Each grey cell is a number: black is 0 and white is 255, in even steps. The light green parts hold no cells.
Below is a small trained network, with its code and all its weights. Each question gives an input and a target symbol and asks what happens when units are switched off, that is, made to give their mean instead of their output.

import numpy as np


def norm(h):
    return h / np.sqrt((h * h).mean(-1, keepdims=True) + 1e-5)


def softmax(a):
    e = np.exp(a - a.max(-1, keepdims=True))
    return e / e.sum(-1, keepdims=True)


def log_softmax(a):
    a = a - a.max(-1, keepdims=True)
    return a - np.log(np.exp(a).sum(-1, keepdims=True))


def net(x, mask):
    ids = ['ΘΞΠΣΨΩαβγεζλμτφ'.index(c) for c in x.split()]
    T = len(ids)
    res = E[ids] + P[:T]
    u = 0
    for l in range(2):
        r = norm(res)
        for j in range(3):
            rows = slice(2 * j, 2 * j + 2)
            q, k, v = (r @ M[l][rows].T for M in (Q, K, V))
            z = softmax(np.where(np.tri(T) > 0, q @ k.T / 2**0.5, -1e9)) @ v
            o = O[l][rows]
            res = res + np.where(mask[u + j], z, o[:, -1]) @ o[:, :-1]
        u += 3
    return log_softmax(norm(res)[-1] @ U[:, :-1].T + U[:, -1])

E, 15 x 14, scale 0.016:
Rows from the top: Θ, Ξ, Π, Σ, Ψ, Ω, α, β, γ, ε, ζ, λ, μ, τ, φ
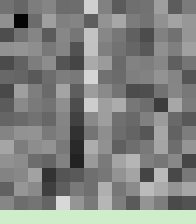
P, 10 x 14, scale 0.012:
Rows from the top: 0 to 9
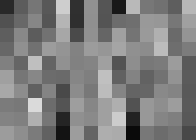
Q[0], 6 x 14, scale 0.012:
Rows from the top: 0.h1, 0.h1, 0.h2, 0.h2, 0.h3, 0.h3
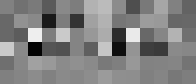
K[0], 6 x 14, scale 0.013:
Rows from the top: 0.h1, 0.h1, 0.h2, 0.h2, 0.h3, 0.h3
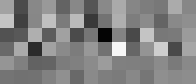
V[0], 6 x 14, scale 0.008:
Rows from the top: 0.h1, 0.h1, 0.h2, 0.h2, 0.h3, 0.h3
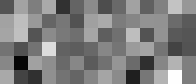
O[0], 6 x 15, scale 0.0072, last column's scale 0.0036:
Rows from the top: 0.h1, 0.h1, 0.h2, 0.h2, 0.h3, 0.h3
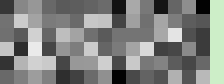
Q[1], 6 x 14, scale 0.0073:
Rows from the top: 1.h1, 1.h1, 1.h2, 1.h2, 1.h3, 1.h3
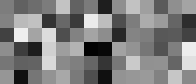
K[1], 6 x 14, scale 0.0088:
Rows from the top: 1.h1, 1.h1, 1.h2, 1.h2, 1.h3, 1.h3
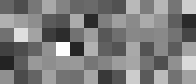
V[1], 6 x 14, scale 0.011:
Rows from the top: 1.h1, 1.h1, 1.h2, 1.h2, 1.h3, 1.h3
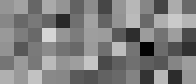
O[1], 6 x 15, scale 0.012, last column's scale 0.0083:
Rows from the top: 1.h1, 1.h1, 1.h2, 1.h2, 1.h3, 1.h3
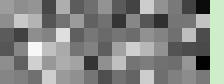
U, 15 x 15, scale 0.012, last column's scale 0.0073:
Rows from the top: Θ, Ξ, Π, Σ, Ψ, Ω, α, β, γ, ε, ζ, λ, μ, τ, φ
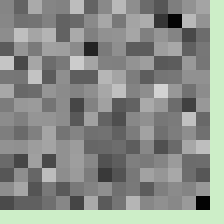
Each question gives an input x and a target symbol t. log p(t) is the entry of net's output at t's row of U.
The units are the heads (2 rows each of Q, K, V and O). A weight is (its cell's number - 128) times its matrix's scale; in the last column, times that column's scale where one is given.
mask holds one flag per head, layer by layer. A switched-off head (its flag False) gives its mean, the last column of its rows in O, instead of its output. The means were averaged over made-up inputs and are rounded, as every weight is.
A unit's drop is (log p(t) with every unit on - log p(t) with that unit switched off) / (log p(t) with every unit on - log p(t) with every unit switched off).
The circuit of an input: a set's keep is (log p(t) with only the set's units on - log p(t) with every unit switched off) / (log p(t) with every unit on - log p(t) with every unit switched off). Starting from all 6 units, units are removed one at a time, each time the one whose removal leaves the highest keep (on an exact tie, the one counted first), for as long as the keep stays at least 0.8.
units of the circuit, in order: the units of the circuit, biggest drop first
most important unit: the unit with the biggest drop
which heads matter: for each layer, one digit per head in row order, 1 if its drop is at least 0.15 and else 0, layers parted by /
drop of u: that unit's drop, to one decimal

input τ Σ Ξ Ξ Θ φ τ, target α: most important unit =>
1.h1
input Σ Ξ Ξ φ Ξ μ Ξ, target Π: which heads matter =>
001 / 010
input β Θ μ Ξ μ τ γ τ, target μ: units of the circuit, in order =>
0.h1, 1.h3, 1.h2
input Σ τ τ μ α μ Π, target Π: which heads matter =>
100 / 010
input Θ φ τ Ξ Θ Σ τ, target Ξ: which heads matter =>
110 / 010
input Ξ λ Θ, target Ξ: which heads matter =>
110 / 000
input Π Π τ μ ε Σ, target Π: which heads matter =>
000 / 010
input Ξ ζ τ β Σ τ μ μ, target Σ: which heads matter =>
110 / 000
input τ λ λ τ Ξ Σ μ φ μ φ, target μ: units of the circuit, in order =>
1.h3, 0.h2, 1.h2
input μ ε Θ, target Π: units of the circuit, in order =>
1.h2, 0.h3
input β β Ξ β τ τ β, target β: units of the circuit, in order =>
0.h1, 1.h1, 1.h2
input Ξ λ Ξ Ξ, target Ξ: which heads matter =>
010 / 000
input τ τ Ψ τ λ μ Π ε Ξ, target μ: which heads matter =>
100 / 011
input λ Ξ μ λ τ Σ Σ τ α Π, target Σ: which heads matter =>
110 / 010
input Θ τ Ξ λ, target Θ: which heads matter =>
100 / 001
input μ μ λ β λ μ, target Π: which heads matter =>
100 / 010
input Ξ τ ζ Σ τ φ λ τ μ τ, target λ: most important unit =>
0.h2
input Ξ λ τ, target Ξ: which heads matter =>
110 / 000
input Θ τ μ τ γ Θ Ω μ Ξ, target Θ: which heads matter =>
010 / 101
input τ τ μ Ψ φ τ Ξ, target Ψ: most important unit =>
0.h2
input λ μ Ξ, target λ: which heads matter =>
010 / 100
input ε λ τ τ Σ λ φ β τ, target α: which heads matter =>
100 / 000
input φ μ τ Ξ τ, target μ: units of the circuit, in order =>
0.h1, 1.h2, 1.h3
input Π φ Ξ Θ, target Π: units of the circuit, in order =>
0.h1, 1.h2, 0.h3
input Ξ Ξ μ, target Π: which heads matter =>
001 / 010
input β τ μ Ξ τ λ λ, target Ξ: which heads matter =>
110 / 010
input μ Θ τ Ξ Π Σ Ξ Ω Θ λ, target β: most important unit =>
0.h3
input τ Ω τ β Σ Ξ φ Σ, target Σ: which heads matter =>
110 / 010
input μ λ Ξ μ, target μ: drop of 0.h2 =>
0.2
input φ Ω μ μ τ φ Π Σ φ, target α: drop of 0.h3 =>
0.0
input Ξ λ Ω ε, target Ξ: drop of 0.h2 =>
0.8
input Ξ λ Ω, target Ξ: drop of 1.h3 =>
0.1
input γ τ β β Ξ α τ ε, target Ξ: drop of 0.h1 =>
0.3
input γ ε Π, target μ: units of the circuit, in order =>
1.h3
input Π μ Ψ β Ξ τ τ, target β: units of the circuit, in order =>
0.h1, 1.h1, 1.h2
